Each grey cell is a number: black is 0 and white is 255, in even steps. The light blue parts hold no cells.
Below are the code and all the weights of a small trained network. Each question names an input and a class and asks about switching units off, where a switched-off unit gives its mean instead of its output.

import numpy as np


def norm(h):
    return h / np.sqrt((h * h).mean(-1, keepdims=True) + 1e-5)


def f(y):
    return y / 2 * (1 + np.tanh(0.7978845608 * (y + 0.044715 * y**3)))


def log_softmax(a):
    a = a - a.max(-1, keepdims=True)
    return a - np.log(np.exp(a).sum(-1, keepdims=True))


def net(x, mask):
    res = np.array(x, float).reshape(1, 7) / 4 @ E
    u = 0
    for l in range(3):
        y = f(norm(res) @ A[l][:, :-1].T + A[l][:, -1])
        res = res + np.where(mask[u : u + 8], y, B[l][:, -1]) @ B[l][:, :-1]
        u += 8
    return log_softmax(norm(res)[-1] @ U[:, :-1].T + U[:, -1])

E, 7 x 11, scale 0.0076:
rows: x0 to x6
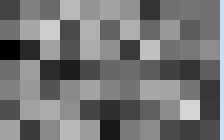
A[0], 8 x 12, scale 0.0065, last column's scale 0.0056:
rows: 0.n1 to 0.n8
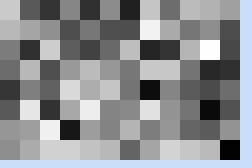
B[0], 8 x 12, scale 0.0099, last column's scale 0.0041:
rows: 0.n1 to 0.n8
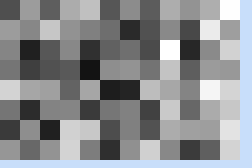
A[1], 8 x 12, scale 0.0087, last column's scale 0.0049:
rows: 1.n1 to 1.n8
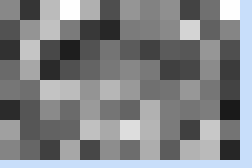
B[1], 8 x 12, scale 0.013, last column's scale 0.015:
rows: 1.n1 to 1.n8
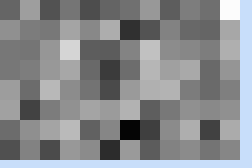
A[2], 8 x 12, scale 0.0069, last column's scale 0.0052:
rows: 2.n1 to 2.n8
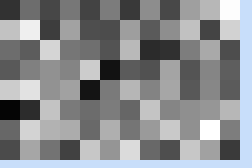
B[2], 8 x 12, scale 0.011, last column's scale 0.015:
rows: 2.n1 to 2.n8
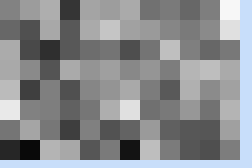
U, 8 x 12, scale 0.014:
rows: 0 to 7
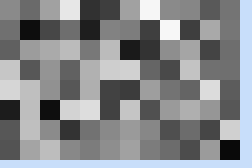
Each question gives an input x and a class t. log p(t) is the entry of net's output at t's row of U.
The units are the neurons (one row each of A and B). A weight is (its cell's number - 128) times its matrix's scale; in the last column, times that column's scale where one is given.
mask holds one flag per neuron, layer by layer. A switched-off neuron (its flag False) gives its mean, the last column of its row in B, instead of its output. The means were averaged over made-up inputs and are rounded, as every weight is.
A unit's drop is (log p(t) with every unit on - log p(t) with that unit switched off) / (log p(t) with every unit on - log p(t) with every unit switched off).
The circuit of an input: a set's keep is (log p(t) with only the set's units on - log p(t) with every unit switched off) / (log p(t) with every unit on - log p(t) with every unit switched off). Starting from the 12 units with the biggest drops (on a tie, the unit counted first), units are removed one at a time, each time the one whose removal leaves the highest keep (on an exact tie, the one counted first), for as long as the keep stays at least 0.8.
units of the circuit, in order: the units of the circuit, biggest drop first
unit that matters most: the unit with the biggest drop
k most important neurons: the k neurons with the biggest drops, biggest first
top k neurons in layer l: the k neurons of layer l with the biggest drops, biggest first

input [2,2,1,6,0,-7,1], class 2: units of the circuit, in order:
[1.n7]
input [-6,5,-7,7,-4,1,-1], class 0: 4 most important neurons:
[1.n3; 1.n4; 2.n1; 0.n5]
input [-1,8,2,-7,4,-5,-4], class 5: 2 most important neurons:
[0.n7; 1.n3]
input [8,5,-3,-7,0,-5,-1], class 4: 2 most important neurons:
[0.n5; 1.n3]
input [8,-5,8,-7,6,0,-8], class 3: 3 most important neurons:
[2.n6; 1.n6; 1.n3]
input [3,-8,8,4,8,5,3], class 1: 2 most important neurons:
[0.n6; 0.n7]
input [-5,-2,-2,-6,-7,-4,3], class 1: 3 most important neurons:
[0.n3; 1.n3; 1.n4]
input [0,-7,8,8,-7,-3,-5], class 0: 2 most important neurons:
[1.n3; 1.n4]
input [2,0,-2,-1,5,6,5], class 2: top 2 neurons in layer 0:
[0.n3; 0.n8]
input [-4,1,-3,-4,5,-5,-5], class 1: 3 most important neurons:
[0.n4; 0.n6; 0.n8]
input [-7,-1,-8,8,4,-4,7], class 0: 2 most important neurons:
[1.n4; 2.n1]
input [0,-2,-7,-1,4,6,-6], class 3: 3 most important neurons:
[1.n7; 2.n2; 2.n5]
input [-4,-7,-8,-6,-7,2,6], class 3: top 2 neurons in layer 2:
[2.n2; 2.n5]
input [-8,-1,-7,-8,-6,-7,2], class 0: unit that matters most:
0.n8
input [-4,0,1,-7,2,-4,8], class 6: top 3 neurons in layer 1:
[1.n1; 1.n3; 1.n4]
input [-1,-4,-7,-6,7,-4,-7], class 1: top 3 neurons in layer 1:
[1.n3; 1.n7; 1.n8]
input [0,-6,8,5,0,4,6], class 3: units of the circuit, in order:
[1.n6; 2.n6]
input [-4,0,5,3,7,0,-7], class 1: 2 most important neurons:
[0.n4; 0.n6]
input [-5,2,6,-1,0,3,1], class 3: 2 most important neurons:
[1.n6; 0.n5]
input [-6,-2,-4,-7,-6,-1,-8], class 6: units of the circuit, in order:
[2.n7]
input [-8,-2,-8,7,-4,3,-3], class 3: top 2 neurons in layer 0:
[0.n5; 0.n4]
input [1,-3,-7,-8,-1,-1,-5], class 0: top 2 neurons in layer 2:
[2.n1; 2.n6]
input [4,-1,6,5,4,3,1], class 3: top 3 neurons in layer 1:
[1.n6; 1.n1; 1.n7]
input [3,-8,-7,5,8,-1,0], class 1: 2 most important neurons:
[0.n6; 0.n7]
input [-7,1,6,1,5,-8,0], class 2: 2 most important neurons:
[1.n7; 0.n5]
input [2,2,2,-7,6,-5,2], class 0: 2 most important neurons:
[0.n8; 0.n3]
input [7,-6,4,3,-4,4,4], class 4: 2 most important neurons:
[0.n5; 0.n7]
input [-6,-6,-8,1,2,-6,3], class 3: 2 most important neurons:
[2.n2; 1.n2]
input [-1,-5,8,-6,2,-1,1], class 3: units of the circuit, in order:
[2.n6]
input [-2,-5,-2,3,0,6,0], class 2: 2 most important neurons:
[1.n2; 0.n7]
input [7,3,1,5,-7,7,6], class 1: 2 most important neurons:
[0.n3; 1.n7]
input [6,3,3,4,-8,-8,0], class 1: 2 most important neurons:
[0.n3; 1.n2]
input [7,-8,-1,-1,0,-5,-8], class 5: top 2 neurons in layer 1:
[1.n8; 1.n1]
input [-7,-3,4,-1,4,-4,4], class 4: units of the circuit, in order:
[0.n2]
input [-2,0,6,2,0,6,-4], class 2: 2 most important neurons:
[1.n2; 2.n2]
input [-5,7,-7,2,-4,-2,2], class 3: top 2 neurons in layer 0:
[0.n1; 0.n5]
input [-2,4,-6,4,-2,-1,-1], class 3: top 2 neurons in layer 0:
[0.n1; 0.n4]
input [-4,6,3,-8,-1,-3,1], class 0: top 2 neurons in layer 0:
[0.n8; 0.n1]
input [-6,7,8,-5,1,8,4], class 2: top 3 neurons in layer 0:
[0.n5; 0.n1; 0.n2]
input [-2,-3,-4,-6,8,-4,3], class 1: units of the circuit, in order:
[0.n6]
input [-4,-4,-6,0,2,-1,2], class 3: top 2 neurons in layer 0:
[0.n7; 0.n5]
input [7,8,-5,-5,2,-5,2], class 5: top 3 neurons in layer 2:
[2.n6; 2.n1; 2.n4]
